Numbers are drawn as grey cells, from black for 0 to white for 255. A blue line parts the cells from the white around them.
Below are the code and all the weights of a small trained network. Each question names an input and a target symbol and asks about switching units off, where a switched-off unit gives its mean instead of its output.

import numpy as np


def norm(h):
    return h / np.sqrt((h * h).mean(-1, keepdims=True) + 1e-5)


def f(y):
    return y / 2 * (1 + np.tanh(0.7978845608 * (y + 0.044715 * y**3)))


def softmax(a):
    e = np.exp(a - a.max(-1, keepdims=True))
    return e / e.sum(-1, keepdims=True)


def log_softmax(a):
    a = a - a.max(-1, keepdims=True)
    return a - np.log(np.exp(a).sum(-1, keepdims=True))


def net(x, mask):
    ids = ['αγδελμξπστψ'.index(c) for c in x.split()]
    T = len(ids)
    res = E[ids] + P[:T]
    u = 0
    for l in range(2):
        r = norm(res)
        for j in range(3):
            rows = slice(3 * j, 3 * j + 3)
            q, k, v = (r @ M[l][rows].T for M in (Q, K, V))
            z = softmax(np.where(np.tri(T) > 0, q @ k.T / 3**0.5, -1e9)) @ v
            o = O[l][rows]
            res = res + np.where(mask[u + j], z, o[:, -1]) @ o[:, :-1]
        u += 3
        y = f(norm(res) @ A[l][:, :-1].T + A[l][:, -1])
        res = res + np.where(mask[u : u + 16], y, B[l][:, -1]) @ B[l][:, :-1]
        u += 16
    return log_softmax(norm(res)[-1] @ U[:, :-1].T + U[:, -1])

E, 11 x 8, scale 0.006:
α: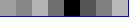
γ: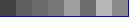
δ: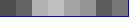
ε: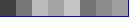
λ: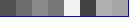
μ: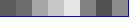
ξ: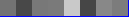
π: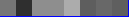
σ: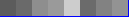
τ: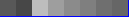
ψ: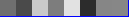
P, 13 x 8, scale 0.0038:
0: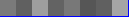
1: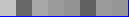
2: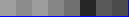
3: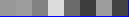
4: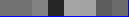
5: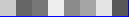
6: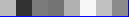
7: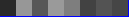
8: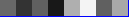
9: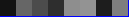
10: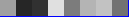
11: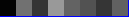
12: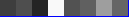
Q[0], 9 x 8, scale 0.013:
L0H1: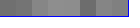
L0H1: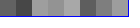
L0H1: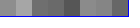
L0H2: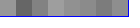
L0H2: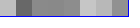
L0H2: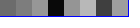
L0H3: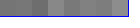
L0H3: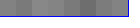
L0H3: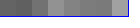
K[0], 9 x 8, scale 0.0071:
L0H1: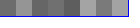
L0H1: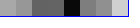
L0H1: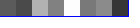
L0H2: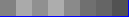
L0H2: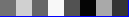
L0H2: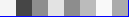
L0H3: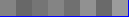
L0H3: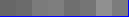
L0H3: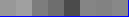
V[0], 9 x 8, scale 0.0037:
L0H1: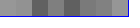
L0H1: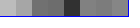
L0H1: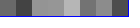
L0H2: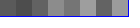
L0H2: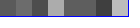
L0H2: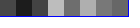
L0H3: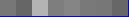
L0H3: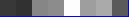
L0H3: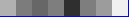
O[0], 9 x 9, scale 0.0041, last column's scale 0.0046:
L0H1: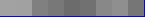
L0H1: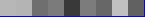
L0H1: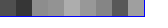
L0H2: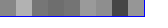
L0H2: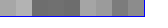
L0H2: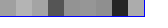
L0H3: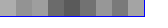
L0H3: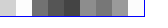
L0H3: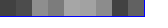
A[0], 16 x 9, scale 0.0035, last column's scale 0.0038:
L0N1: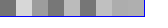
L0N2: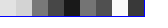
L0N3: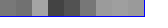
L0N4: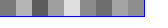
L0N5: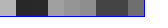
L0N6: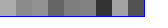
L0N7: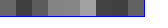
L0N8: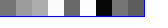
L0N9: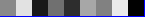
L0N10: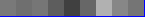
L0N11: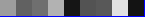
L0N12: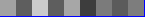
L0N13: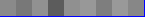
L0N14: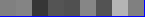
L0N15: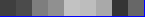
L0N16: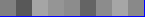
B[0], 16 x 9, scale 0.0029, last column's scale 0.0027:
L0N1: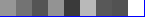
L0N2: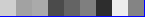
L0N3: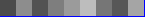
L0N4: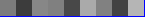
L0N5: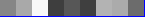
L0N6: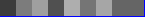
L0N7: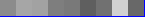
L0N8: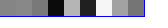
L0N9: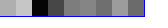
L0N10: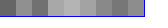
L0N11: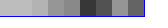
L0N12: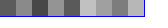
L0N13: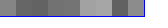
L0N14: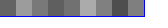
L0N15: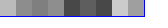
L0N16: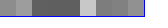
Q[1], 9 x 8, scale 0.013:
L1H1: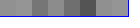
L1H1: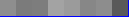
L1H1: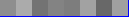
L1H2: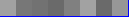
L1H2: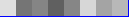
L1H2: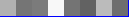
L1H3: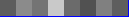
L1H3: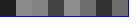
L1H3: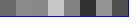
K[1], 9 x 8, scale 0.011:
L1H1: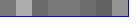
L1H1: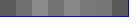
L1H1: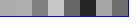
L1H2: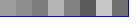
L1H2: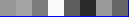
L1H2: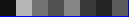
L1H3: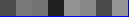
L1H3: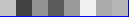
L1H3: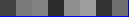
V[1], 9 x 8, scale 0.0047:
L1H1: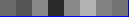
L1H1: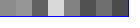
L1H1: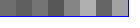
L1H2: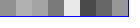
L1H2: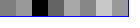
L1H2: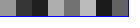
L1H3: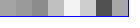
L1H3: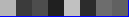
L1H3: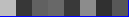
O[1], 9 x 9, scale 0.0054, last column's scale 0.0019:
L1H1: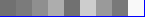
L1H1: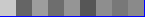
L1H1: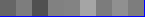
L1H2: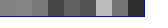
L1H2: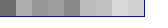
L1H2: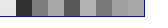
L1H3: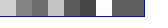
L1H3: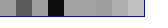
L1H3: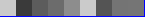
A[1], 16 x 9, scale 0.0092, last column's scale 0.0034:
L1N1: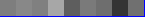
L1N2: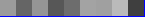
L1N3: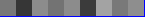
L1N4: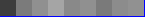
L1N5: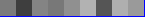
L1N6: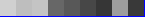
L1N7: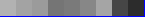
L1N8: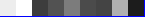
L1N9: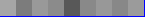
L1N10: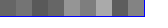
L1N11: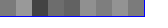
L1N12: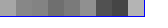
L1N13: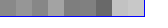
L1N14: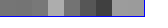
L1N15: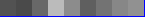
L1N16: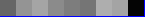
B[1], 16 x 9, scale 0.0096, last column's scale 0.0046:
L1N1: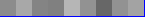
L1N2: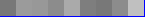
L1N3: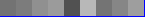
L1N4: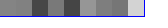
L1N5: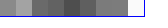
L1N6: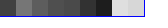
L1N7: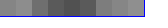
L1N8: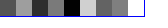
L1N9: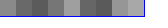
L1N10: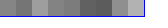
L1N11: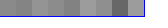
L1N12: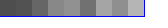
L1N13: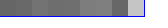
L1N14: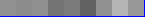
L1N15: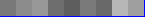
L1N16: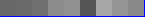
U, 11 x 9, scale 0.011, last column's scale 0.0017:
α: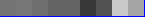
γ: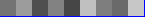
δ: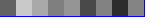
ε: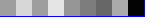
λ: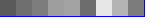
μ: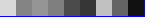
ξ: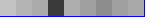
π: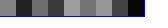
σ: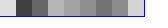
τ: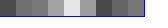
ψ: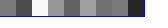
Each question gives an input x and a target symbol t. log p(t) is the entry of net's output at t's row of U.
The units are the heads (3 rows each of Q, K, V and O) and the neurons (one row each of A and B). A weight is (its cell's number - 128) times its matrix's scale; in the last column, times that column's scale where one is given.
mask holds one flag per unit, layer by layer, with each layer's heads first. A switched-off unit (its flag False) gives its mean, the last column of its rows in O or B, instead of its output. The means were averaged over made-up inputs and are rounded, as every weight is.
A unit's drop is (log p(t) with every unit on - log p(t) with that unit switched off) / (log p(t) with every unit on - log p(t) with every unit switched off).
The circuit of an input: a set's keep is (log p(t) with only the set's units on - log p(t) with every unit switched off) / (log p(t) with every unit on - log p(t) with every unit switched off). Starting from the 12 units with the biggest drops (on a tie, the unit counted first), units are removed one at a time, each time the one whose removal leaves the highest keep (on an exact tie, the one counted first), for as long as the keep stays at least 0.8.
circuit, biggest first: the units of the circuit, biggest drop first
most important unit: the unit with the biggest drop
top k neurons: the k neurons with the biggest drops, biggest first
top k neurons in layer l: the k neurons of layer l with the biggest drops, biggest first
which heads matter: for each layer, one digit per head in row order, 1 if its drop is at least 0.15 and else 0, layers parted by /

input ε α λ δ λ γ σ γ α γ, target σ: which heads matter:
101 / 011
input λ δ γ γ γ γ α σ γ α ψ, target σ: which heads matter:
101 / 000
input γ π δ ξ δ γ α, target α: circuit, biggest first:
[L1H1; L1N6]
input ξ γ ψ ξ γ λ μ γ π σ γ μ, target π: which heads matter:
111 / 011
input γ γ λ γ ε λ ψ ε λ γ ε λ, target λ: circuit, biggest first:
[L1H3; L1N8; L1N6]
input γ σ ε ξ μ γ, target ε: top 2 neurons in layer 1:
[L1N1; L1N8]
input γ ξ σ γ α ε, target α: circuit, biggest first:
[L0H1; L1N6; L1H1]
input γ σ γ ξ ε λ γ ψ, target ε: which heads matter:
000 / 001
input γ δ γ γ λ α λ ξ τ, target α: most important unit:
L0H1
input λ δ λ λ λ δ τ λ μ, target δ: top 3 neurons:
[L0N8; L1N8; L1N6]
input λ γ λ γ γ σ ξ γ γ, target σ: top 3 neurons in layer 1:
[L1N8; L1N6; L1N5]
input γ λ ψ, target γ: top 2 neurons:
[L1N6; L1N4]
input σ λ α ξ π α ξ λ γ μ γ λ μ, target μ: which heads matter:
111 / 011
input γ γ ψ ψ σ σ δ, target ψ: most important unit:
L1H2
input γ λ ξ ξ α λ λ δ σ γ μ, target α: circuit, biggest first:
[L0H1; L1H1]
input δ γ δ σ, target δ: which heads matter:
100 / 010
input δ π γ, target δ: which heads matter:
100 / 000
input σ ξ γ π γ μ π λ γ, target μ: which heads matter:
101 / 001
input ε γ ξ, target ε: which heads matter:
100 / 001
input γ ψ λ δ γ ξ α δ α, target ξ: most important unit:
L0H1
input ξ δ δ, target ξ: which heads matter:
100 / 001
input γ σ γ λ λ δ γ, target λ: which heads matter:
100 / 001
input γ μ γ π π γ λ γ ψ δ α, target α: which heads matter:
101 / 000
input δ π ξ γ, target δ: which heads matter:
100 / 010
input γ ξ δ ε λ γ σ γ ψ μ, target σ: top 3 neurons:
[L1N8; L1N6; L0N4]
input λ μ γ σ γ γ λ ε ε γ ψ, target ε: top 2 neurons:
[L1N1; L1N8]
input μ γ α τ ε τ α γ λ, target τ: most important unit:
L1H2
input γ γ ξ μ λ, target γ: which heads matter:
100 / 000
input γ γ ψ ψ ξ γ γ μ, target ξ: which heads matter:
000 / 001
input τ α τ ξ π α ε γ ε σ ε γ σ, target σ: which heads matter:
111 / 000
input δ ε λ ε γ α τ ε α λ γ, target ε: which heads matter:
101 / 001
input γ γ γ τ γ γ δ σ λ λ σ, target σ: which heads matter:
101 / 000
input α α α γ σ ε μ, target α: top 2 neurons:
[L1N15; L1N8]
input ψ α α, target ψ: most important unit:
L0H3
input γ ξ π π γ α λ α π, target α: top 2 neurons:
[L1N8; L1N14]
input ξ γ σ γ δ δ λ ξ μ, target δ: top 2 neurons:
[L0N8; L1N8]
